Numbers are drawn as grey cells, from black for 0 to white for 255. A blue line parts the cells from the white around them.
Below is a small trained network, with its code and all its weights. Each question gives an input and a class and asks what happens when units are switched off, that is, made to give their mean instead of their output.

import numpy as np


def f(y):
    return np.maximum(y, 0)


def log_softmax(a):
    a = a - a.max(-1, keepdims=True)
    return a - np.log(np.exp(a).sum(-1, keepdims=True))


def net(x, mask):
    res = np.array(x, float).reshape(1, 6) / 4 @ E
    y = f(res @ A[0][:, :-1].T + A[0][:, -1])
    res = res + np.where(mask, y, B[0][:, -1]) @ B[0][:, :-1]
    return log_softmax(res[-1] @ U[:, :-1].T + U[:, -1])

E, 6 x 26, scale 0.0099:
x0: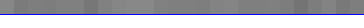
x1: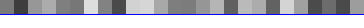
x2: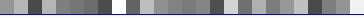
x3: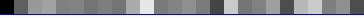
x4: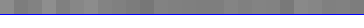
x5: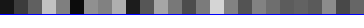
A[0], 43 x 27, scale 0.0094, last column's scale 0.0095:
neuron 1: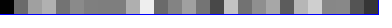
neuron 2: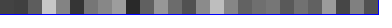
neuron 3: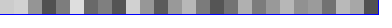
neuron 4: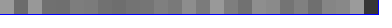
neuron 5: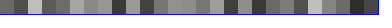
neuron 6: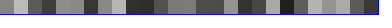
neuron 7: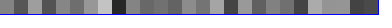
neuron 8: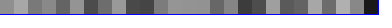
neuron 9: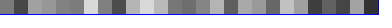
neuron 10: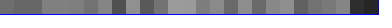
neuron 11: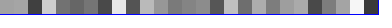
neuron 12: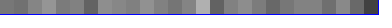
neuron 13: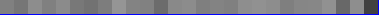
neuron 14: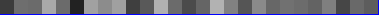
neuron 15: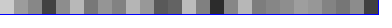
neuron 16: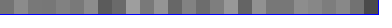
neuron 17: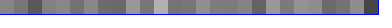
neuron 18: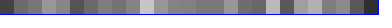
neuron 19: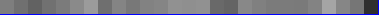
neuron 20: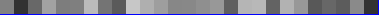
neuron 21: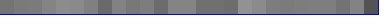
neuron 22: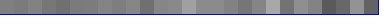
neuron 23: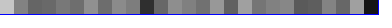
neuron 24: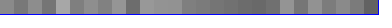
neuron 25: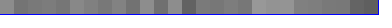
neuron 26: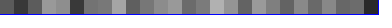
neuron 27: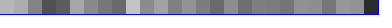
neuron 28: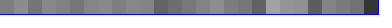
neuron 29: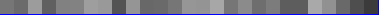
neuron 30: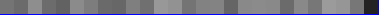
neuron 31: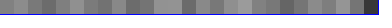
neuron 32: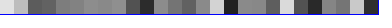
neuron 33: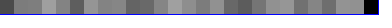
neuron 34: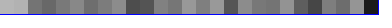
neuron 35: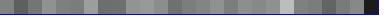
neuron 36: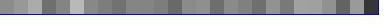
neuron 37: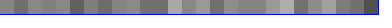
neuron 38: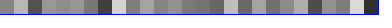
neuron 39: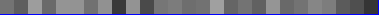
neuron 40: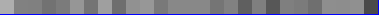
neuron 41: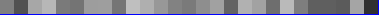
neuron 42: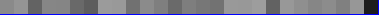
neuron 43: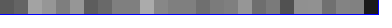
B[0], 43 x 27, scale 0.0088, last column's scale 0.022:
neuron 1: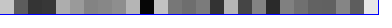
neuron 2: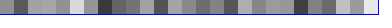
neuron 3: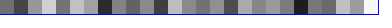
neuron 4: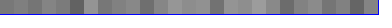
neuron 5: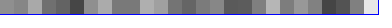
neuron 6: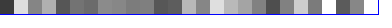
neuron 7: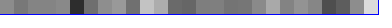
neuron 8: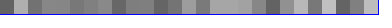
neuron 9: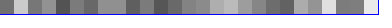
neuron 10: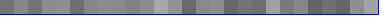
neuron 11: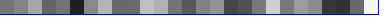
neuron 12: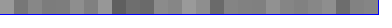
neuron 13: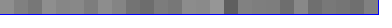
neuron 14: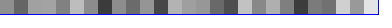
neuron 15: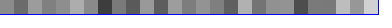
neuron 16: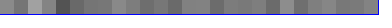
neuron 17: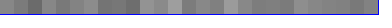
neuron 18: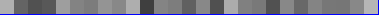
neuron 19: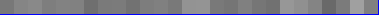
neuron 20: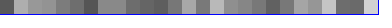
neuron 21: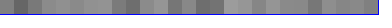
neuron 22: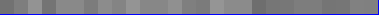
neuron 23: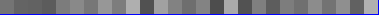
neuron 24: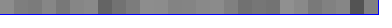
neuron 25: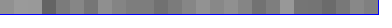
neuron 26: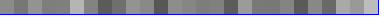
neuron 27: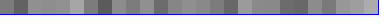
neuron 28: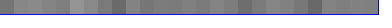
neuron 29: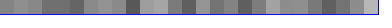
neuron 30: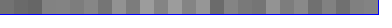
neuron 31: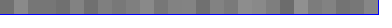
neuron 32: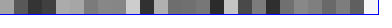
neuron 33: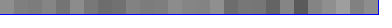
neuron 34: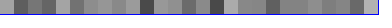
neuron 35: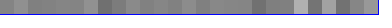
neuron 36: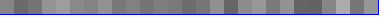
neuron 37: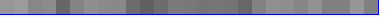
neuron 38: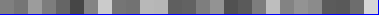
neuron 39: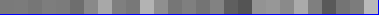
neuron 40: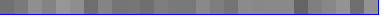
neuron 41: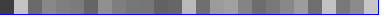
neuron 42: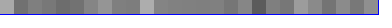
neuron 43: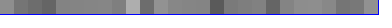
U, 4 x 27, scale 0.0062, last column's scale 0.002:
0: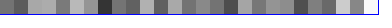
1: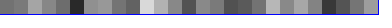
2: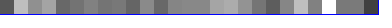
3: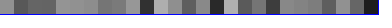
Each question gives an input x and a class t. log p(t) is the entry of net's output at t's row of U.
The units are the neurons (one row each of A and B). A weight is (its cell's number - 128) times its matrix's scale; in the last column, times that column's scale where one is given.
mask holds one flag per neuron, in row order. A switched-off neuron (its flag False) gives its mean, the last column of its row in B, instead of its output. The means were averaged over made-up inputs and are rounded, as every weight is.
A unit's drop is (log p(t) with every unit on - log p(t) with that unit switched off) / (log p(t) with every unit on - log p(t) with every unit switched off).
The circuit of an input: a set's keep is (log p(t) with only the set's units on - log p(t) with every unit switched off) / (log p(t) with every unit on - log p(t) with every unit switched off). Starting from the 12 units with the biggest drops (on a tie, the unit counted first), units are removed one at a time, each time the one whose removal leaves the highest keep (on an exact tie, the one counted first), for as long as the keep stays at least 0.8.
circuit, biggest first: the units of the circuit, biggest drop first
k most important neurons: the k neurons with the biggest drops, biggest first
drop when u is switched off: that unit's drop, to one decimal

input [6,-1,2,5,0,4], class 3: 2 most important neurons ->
neuron 1; neuron 3
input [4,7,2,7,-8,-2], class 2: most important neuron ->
neuron 9
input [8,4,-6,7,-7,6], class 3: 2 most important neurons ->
neuron 1; neuron 18
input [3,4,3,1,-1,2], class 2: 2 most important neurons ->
neuron 5; neuron 9
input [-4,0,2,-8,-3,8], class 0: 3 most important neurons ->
neuron 14; neuron 2; neuron 1
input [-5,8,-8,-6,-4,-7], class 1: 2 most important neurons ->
neuron 5; neuron 7
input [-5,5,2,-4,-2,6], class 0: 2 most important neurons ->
neuron 14; neuron 2
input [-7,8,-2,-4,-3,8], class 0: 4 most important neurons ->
neuron 14; neuron 2; neuron 6; neuron 26
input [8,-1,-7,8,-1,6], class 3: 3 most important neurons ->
neuron 1; neuron 18; neuron 11
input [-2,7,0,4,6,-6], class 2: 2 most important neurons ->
neuron 9; neuron 20
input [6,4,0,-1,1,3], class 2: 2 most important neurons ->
neuron 3; neuron 9
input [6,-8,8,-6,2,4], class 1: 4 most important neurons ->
neuron 11; neuron 38; neuron 9; neuron 20
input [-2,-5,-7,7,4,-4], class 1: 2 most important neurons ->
neuron 5; neuron 32
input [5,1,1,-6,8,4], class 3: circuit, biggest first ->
neuron 32
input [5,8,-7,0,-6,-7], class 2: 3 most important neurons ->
neuron 9; neuron 20; neuron 41
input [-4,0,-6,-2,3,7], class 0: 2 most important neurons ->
neuron 14; neuron 2
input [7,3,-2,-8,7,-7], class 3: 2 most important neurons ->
neuron 32; neuron 23
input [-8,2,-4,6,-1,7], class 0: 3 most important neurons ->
neuron 14; neuron 2; neuron 32
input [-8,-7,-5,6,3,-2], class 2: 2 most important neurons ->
neuron 6; neuron 32
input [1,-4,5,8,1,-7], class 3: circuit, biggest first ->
neuron 1
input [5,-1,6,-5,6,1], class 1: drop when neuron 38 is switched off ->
0.1
